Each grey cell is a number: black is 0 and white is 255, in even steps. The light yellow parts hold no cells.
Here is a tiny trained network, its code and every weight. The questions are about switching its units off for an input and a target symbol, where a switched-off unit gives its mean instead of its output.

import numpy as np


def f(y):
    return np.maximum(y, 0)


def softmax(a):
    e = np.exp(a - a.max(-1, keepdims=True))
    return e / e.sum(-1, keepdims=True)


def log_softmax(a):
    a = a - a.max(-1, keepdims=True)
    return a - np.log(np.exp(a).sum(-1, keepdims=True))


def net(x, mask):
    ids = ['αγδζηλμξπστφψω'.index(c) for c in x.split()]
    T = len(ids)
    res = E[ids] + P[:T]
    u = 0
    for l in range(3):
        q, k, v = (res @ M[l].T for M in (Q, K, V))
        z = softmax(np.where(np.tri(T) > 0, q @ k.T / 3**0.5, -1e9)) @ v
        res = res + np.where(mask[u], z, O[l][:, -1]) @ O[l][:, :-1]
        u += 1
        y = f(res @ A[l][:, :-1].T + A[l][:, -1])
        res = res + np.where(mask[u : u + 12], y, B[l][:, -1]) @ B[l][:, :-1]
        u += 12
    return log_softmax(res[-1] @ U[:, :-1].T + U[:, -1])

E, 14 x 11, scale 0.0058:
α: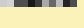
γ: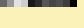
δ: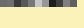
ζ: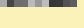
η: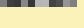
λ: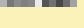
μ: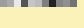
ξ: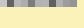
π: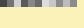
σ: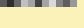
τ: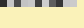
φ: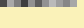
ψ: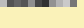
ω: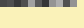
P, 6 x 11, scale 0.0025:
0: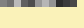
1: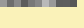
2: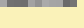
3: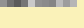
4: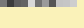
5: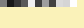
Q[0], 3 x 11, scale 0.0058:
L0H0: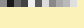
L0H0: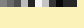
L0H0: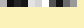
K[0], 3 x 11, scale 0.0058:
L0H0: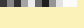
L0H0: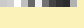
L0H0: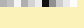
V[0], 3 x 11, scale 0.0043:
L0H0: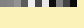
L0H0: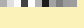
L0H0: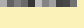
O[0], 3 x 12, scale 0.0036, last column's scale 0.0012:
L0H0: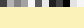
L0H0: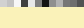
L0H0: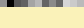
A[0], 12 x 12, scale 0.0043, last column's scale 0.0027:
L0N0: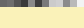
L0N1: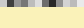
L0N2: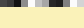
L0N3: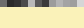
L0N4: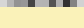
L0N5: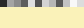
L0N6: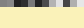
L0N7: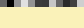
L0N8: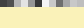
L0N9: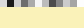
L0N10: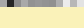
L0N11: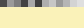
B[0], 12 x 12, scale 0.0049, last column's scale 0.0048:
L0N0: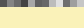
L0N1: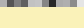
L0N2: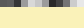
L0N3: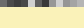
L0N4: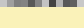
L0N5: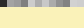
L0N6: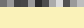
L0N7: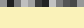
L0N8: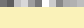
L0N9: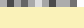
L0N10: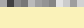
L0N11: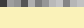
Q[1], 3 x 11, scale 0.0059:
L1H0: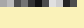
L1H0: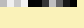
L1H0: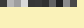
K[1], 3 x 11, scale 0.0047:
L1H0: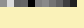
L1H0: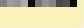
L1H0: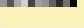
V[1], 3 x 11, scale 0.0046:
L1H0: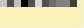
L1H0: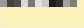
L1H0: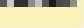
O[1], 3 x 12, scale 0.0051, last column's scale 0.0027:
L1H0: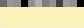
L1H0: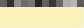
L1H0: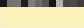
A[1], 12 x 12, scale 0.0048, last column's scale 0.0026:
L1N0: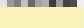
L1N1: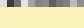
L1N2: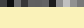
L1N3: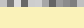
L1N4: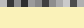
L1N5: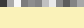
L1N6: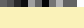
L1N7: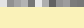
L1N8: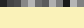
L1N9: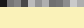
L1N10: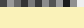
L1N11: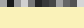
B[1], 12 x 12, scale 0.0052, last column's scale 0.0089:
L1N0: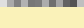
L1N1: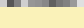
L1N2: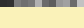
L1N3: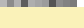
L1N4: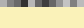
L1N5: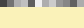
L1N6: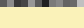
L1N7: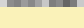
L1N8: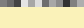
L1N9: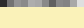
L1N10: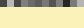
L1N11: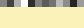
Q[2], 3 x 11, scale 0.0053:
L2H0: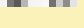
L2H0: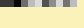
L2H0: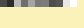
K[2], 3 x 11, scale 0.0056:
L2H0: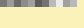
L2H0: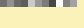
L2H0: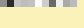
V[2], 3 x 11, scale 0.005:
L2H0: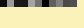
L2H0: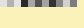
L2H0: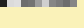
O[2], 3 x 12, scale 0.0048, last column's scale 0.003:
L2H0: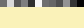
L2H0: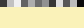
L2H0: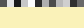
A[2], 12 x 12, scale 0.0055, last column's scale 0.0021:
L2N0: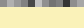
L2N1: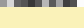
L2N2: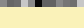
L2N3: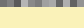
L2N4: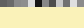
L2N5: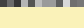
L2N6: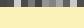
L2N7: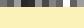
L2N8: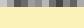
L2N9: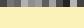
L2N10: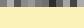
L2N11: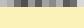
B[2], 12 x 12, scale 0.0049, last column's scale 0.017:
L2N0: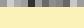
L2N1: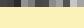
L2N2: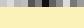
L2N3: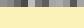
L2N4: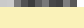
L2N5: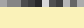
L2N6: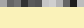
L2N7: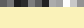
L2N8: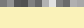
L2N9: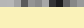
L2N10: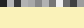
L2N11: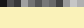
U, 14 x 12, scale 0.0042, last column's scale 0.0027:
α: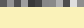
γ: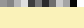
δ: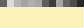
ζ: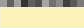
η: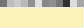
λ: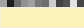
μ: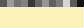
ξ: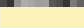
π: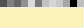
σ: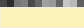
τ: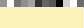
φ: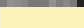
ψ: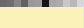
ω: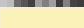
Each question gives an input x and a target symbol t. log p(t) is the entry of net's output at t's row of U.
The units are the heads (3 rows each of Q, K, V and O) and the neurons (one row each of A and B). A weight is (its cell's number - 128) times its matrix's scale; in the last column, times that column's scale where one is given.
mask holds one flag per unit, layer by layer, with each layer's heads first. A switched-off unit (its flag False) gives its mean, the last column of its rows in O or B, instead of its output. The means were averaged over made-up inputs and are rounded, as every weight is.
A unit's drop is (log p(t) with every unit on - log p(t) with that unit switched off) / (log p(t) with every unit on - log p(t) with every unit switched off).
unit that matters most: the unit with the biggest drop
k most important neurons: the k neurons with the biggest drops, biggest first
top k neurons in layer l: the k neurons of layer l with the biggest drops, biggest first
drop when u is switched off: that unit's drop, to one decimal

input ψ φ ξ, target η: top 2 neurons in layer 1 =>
[L1N4, L1N6]
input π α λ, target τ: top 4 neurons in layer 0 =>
[L0N5, L0N11, L0N8, L0N0]
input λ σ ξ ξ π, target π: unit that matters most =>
L1N5
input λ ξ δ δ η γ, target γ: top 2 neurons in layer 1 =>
[L1N11, L1N9]
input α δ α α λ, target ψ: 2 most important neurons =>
[L2N7, L1N2]
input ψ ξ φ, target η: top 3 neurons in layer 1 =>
[L1N4, L1N5, L1N6]
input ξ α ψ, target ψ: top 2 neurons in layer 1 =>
[L1N4, L1N6]
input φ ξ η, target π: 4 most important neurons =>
[L0N11, L0N5, L0N0, L0N6]
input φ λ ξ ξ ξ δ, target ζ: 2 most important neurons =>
[L2N6, L2N4]
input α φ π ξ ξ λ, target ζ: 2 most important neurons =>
[L0N1, L2N6]
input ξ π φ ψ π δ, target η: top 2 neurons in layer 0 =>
[L0N3, L0N6]
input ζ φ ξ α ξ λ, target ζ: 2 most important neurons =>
[L2N6, L2N4]
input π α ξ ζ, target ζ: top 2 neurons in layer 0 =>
[L0N2, L0N1]
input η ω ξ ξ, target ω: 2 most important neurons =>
[L0N3, L0N6]
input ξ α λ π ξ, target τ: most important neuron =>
[L2N4]
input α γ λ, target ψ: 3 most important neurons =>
[L2N7, L0N8, L1N2]
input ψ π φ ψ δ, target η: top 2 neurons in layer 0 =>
[L0N2, L0N3]
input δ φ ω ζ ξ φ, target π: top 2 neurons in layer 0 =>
[L0N5, L0N11]
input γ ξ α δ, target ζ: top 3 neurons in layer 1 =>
[L1N3, L1N7, L1N1]
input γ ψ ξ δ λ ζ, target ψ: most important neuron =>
[L1N2]
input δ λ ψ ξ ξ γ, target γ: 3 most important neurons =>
[L1N11, L0N7, L2N2]
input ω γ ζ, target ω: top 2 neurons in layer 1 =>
[L1N6, L1N8]
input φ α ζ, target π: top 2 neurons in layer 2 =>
[L2N10, L2N4]
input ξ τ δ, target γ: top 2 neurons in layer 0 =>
[L0N5, L0N8]
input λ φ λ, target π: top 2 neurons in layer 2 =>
[L2N4, L2N10]
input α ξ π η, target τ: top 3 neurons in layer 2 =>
[L2N4, L2N2, L2N6]
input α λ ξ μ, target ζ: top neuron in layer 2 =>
[L2N6]
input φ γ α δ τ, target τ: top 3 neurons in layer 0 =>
[L0N8, L0N5, L0N2]
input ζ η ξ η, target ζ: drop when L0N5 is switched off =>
0.0
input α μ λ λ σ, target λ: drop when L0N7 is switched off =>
0.2
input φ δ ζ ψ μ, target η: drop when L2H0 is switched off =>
0.3
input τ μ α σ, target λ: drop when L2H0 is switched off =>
0.7
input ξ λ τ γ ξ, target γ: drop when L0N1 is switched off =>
-0.1
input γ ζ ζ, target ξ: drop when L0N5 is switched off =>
0.0
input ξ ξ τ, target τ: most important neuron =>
[L0N5]
